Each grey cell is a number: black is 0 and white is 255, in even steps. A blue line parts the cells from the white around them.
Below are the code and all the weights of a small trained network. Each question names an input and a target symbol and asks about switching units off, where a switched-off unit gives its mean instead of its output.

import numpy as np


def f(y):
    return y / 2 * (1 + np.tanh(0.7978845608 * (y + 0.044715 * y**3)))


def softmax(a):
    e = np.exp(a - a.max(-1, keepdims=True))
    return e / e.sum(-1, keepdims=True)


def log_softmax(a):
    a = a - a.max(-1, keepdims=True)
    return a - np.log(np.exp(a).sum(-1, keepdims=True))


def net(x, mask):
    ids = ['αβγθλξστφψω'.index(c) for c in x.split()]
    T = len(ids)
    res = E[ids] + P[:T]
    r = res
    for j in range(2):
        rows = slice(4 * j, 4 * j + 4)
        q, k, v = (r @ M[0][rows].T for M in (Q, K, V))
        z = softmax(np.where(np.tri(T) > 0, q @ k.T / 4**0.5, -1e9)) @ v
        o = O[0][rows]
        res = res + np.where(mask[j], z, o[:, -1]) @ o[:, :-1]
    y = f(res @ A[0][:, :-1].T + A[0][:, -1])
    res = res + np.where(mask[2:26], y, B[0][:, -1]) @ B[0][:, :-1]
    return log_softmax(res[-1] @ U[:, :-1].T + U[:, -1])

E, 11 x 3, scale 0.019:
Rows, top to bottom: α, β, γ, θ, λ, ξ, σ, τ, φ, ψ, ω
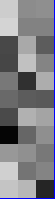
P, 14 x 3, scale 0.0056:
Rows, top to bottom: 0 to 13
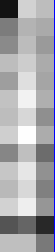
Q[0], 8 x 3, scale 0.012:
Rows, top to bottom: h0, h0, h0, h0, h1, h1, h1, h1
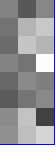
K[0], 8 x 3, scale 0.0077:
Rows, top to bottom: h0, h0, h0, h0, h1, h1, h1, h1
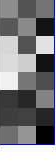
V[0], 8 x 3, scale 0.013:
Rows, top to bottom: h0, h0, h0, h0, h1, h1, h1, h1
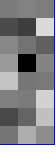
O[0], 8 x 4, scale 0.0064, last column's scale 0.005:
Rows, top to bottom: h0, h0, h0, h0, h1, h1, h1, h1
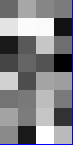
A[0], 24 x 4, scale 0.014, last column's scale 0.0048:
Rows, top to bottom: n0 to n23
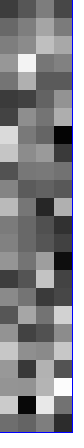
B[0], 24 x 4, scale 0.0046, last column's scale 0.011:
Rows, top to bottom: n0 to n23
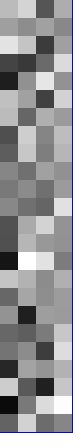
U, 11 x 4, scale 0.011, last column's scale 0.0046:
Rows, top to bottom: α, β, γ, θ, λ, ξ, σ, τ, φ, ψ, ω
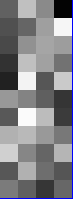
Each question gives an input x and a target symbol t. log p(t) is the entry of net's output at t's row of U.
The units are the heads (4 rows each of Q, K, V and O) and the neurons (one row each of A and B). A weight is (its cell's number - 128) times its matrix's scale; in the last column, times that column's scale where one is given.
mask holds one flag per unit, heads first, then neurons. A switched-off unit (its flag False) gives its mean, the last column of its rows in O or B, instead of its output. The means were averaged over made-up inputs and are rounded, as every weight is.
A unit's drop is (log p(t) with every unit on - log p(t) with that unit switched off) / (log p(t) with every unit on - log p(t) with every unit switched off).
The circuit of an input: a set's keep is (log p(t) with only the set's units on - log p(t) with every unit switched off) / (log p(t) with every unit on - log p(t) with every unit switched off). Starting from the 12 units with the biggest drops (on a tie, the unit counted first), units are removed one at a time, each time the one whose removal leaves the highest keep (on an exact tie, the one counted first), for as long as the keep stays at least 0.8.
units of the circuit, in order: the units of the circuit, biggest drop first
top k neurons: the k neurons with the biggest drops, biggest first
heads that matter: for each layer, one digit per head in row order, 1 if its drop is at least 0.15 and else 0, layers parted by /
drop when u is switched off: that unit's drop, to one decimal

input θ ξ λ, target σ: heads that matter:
11
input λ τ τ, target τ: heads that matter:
00
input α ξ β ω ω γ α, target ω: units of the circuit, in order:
(h0)
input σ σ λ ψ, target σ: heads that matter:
11
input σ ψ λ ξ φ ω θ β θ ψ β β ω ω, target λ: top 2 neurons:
(n7, n8)
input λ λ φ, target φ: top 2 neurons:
(n21, n22)
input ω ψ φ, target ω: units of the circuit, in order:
(n22, h0)
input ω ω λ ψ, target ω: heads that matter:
11
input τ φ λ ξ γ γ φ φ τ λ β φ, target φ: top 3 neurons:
(n22, n20, n21)
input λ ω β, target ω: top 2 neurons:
(n22, n11)
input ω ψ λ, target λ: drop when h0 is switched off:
1.0
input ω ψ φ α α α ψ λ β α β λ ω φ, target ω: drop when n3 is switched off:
-0.2
